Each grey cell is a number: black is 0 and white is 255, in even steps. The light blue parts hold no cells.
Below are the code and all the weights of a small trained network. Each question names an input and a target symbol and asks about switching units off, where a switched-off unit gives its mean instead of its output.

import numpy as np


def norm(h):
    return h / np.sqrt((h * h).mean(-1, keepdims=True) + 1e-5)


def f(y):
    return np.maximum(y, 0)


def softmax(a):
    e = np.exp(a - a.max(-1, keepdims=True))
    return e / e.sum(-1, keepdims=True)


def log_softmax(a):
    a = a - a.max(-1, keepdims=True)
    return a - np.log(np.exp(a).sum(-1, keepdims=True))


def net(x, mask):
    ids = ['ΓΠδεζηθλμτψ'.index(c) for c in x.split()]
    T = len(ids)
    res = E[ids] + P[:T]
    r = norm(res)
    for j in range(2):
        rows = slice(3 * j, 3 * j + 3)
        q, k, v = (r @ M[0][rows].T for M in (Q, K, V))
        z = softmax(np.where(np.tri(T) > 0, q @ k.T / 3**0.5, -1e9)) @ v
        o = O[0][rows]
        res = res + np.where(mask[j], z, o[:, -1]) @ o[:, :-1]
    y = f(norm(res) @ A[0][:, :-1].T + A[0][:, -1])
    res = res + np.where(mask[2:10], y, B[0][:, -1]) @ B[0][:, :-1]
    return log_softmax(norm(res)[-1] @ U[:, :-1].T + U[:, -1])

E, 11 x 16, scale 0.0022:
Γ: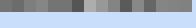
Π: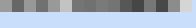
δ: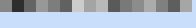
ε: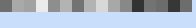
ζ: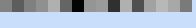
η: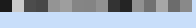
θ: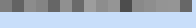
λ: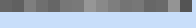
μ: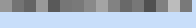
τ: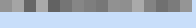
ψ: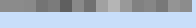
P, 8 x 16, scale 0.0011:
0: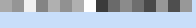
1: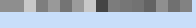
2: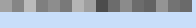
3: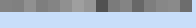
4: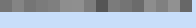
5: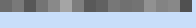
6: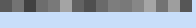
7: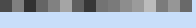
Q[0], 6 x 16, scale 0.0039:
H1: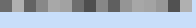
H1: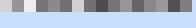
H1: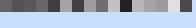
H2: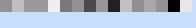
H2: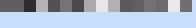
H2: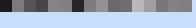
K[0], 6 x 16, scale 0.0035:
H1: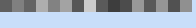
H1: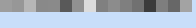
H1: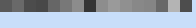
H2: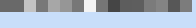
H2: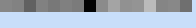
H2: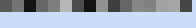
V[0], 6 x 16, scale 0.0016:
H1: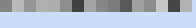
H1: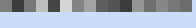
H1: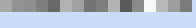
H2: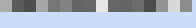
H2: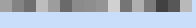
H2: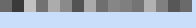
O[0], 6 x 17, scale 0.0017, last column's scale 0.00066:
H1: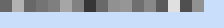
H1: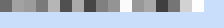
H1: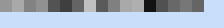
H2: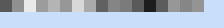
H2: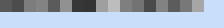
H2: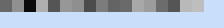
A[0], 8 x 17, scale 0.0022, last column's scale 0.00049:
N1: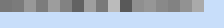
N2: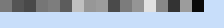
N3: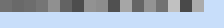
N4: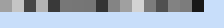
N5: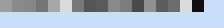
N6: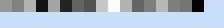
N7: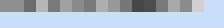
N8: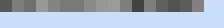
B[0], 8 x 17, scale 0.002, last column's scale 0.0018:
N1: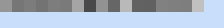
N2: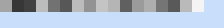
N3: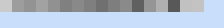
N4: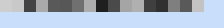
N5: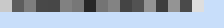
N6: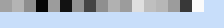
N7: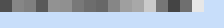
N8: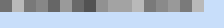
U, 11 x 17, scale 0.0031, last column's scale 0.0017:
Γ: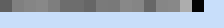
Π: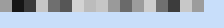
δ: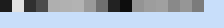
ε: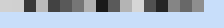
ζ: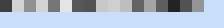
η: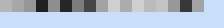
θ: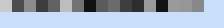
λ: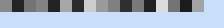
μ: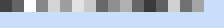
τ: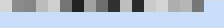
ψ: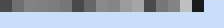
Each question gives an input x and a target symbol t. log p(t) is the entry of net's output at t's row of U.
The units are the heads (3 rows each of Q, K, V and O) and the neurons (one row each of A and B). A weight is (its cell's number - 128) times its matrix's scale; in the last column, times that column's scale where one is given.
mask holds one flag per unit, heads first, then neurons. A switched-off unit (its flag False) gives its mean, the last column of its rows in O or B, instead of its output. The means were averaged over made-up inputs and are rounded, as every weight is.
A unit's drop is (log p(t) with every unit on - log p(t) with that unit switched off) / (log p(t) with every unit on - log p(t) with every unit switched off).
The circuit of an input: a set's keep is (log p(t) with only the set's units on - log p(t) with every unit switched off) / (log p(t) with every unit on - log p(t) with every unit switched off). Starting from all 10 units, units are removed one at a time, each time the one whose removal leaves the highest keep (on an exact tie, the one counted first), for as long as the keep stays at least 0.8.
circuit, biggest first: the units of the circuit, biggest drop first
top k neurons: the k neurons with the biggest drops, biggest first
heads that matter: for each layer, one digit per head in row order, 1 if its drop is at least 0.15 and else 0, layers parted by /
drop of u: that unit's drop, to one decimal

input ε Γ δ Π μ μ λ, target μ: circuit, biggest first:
[H2]
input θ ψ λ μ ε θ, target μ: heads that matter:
11
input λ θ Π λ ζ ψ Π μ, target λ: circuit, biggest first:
[H1, H2, N6]
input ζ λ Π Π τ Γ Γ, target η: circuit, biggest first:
[H2, N6, H1]
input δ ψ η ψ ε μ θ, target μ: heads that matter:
01
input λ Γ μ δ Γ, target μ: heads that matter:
01
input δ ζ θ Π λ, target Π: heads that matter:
10
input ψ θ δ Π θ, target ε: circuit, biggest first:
[H1, N4]
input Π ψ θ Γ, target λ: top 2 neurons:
[N6, N2]
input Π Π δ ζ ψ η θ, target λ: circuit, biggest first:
[H1, N6, H2]
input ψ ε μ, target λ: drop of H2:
0.2
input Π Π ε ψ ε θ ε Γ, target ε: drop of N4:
0.3
